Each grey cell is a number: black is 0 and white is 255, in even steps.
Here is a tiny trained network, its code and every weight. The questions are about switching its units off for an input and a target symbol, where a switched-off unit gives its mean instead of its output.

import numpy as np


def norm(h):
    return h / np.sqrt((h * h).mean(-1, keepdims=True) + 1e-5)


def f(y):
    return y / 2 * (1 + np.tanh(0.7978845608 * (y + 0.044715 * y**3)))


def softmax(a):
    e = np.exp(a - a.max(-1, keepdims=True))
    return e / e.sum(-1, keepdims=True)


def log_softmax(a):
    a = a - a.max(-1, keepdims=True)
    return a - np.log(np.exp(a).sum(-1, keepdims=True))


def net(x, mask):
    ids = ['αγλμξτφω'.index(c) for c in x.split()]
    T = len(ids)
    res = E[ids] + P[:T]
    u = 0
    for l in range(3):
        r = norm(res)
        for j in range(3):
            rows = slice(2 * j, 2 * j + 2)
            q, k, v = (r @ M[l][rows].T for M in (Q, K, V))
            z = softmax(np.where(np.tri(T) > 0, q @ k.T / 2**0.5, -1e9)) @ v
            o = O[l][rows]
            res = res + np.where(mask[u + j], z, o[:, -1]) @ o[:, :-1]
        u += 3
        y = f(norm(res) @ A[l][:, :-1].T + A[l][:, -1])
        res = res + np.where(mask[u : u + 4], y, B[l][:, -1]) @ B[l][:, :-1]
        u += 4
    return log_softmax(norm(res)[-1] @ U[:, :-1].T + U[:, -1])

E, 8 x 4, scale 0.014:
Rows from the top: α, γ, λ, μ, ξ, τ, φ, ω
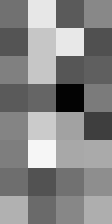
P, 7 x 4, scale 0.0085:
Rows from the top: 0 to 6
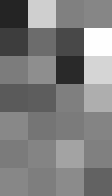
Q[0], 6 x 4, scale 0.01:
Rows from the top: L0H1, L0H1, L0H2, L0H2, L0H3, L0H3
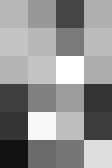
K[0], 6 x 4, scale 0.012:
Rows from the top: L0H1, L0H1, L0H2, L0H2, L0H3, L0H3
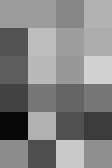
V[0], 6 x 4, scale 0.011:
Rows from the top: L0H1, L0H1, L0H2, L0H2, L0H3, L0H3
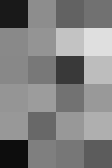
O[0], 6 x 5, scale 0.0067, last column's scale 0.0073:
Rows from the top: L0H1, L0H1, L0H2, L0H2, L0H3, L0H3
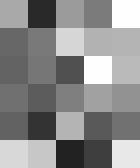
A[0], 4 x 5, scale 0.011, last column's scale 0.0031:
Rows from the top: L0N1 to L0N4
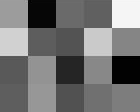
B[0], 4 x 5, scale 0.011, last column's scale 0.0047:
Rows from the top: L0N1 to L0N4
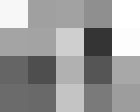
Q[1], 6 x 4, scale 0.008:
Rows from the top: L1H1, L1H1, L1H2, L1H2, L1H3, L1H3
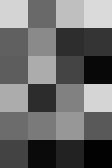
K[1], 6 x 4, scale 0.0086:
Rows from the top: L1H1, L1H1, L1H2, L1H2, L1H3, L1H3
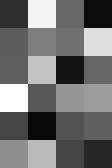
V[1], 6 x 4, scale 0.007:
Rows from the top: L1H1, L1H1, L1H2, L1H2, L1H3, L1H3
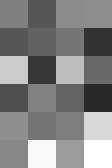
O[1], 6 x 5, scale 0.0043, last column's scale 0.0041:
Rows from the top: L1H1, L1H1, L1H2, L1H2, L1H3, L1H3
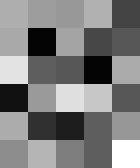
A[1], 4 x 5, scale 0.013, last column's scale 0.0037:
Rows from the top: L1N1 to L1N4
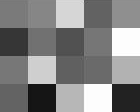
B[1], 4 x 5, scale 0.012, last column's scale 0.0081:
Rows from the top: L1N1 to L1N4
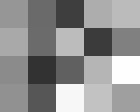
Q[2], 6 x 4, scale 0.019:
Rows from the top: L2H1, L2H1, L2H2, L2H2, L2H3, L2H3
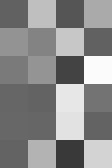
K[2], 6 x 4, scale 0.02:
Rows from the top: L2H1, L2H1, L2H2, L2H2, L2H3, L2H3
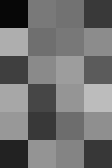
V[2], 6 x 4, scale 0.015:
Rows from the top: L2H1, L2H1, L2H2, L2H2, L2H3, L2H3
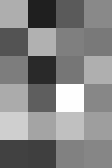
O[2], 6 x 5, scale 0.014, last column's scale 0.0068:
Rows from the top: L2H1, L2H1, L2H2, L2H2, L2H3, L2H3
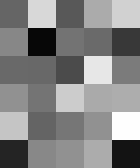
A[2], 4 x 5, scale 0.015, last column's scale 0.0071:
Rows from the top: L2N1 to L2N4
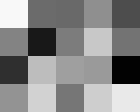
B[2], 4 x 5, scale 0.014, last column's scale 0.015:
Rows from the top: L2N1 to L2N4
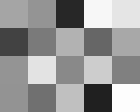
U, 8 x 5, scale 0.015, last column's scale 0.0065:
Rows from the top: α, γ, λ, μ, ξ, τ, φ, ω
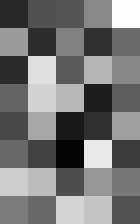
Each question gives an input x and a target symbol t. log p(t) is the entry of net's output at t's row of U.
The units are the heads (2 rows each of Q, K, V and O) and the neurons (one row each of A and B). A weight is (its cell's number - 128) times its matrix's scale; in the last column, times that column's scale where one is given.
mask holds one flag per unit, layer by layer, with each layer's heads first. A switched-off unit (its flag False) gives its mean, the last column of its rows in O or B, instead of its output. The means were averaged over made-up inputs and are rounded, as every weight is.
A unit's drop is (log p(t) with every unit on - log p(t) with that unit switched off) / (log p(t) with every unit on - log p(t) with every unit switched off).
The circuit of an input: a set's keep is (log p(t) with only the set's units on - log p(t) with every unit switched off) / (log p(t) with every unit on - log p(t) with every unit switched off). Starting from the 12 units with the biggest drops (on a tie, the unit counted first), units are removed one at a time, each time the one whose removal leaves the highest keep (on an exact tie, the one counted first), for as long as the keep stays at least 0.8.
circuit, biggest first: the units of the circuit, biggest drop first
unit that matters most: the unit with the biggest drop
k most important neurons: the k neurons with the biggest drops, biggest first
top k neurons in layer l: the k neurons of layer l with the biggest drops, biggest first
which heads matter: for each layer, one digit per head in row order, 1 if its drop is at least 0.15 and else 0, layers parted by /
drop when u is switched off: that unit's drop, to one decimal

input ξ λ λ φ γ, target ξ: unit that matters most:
L1N1
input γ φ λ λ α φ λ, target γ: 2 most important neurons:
[L0N1, L1N4]
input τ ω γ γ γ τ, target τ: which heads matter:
000 / 010 / 100
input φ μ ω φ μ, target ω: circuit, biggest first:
[L0H3, L1N4]
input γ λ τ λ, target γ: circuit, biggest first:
[L0N1, L2H1]
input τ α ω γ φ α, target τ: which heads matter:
000 / 010 / 100
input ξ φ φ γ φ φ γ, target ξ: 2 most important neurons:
[L1N4, L0N1]
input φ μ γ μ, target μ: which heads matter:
001 / 010 / 101
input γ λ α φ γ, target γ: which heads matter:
010 / 011 / 110
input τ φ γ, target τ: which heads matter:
000 / 000 / 100
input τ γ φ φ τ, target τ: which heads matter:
000 / 000 / 100
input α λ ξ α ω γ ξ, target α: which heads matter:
000 / 010 / 101
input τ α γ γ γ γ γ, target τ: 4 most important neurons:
[L1N1, L0N1, L1N3, L0N2]
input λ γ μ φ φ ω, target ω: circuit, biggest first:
[L0H3]
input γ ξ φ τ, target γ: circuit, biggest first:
[L0N1, L2H1]
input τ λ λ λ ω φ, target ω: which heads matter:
001 / 000 / 000
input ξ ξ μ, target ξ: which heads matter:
011 / 011 / 010
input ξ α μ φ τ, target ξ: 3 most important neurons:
[L1N4, L0N1, L0N2]
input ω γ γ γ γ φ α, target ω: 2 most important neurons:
[L1N3, L0N1]
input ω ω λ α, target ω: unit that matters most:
L0H3
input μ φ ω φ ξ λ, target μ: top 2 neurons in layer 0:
[L0N3, L0N4]
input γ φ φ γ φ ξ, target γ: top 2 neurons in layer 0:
[L0N1, L0N2]
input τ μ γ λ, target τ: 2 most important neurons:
[L1N1, L0N1]
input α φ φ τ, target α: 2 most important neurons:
[L0N1, L1N3]
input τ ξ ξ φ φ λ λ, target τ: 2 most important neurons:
[L1N3, L0N1]
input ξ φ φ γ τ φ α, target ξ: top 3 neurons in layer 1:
[L1N4, L1N3, L1N1]
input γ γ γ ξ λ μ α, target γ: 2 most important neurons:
[L0N1, L1N4]
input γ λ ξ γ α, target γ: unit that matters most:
L0H2
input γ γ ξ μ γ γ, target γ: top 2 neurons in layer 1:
[L1N1, L1N4]
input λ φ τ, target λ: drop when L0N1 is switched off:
0.9
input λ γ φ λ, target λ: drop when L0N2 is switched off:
0.0
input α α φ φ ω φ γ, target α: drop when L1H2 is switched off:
0.7
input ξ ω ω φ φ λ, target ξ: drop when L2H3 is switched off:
0.1
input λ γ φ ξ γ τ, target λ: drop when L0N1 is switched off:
1.0
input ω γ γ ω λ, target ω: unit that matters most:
L1N3
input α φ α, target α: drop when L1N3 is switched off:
0.4
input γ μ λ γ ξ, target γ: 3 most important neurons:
[L0N1, L1N4, L0N2]
